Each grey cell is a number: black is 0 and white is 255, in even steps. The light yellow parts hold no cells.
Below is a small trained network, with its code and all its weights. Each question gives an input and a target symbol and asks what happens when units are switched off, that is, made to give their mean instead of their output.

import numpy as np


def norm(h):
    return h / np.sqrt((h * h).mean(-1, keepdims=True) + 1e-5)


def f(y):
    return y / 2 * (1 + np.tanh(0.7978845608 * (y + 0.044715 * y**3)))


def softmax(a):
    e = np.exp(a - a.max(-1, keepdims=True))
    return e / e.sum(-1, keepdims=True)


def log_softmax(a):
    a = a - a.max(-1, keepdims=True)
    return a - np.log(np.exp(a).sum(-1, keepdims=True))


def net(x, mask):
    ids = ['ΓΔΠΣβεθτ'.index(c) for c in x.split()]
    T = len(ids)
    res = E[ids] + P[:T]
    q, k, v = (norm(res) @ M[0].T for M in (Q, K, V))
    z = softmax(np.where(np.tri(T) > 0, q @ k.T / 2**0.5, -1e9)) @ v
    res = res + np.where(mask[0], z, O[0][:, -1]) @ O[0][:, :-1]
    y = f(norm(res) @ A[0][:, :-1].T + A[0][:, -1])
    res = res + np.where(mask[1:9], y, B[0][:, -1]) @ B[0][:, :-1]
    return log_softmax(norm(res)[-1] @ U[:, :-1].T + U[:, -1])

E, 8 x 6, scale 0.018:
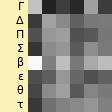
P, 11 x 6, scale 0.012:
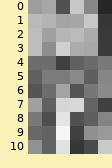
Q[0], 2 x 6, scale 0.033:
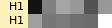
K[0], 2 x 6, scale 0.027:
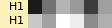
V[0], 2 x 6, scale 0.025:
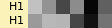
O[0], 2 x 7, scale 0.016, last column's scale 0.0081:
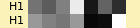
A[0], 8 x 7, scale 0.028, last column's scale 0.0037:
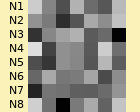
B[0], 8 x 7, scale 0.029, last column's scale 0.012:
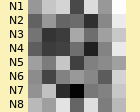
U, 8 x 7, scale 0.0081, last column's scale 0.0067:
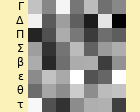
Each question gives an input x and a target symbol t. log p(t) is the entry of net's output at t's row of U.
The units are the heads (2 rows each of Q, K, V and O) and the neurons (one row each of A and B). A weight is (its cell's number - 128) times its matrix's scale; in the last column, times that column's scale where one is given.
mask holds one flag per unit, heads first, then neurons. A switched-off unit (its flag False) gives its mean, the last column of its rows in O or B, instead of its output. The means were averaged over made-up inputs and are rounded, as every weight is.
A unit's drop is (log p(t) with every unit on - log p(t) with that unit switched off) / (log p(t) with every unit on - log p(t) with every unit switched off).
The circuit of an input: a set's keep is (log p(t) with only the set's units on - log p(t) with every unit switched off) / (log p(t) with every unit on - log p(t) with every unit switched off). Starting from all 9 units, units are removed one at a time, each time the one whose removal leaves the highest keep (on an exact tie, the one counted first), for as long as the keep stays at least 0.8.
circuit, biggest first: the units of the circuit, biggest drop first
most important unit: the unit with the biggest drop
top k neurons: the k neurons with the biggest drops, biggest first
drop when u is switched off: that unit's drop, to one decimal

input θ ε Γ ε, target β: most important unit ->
N1
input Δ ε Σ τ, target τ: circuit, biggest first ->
N3, H1, N1, N4
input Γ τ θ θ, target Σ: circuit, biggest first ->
H1, N3
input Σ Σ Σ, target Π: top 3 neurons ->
N1, N2, N8
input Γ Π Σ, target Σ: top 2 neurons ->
N3, N1
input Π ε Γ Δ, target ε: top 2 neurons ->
N4, N1
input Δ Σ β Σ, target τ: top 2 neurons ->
N3, N4
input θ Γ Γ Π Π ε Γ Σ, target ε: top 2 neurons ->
N4, N8
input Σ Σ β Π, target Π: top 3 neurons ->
N1, N8, N2
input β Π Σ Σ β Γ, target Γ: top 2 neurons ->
N8, N5
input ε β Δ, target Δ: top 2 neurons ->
N3, N1
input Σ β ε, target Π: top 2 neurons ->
N1, N2
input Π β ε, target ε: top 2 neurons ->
N4, N1
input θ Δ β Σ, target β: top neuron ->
N1
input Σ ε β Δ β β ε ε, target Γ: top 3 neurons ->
N1, N4, N2
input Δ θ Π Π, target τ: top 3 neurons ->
N3, N4, N2
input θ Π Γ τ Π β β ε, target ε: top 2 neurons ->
N4, N8
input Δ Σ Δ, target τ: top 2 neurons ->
N3, N1
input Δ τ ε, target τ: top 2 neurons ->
N3, N8
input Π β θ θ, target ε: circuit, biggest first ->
H1
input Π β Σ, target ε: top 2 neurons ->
N4, N1
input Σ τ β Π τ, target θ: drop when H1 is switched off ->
0.8
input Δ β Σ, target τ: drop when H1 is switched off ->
0.7
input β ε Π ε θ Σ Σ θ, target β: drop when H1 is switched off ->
0.3
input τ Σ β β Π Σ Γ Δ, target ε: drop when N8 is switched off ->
0.2
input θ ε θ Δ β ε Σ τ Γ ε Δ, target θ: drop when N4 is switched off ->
0.3
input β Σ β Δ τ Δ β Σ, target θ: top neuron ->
N4
